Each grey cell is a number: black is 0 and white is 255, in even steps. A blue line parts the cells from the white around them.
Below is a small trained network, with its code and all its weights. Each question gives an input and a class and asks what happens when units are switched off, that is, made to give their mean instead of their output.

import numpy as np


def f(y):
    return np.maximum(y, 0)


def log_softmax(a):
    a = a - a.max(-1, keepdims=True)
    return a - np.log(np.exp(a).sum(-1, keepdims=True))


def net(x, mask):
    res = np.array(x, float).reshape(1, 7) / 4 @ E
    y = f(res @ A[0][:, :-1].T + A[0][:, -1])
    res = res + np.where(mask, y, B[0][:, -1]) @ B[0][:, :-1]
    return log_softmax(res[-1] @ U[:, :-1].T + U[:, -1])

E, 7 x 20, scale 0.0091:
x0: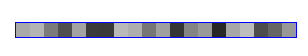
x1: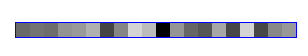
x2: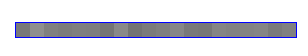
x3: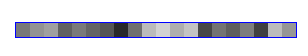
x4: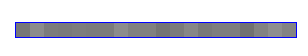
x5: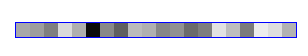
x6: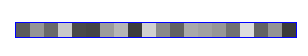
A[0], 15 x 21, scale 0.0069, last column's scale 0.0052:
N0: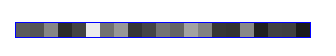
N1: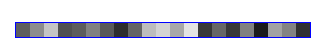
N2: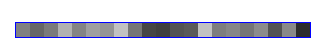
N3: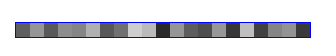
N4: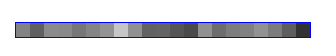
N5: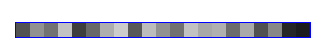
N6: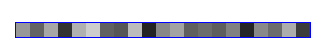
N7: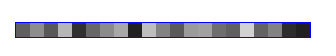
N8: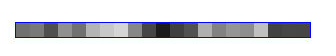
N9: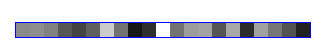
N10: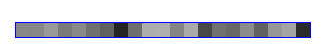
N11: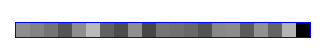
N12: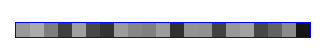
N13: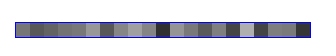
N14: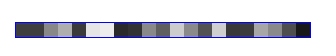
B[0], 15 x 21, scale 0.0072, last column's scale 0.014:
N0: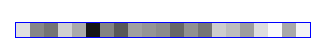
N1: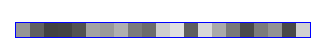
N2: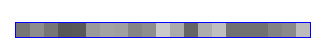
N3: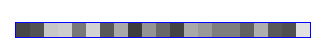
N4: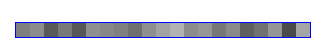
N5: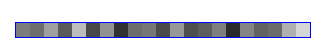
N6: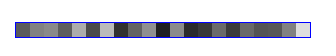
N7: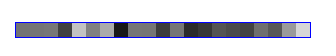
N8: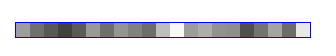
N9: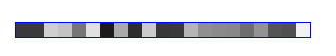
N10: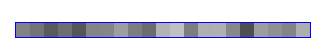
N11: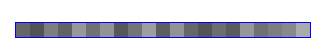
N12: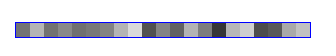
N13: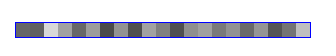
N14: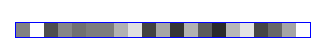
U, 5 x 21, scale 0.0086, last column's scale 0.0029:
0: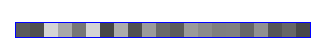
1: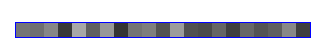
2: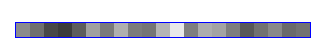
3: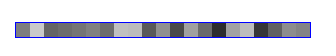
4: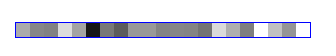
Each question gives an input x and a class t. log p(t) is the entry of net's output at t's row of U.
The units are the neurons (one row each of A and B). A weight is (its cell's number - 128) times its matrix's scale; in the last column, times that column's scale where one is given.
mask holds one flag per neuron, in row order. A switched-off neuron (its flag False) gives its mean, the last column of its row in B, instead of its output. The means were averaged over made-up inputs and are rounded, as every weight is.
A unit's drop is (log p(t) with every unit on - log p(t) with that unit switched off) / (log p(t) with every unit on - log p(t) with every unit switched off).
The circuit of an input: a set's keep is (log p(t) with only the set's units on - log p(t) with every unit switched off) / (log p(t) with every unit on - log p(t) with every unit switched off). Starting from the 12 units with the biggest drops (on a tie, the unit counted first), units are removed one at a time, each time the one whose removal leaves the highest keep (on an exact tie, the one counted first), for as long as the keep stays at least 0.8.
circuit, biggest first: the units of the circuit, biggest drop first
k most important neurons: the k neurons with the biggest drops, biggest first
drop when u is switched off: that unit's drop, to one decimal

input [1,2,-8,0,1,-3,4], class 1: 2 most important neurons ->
(N7 N9)
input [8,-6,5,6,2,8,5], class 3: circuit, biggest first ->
(N12)
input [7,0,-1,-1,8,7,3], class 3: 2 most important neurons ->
(N0 N12)
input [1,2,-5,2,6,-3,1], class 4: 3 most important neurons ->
(N9 N0 N14)
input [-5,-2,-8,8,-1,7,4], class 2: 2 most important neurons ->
(N1 N0)
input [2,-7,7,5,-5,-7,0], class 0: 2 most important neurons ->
(N9 N1)
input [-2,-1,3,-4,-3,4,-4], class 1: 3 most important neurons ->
(N0 N1 N6)
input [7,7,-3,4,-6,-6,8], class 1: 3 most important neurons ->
(N7 N5 N9)
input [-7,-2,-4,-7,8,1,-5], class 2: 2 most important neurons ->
(N8 N2)
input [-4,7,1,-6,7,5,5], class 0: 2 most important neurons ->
(N3 N0)
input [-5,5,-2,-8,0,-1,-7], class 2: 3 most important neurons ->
(N8 N2 N7)
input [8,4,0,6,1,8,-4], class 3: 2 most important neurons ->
(N0 N12)
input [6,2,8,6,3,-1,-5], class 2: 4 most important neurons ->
(N1 N14 N10 N7)
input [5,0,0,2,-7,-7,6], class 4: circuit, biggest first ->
(N0)
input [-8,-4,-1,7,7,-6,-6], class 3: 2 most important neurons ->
(N14 N8)
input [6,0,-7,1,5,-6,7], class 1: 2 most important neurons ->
(N7 N5)
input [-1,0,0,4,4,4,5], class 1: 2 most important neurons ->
(N0 N5)
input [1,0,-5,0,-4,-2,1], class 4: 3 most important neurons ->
(N14 N9 N6)
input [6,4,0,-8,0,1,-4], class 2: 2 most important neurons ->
(N8 N14)
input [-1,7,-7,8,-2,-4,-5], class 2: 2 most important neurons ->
(N1 N9)
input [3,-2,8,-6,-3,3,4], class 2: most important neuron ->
(N0)
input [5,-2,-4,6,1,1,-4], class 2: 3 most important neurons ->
(N1 N14 N10)
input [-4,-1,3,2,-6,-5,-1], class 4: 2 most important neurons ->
(N0 N12)
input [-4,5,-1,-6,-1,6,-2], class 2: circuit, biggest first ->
(N0 N8)
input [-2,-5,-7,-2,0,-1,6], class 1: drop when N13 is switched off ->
0.1
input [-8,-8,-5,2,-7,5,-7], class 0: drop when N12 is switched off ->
0.1
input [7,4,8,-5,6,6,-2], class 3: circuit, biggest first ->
(N0)
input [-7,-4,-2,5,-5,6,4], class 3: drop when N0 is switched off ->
0.3
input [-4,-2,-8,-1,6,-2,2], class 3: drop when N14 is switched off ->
0.5
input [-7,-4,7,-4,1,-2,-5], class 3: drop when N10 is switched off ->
0.0
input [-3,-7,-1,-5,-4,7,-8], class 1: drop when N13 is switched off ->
0.1
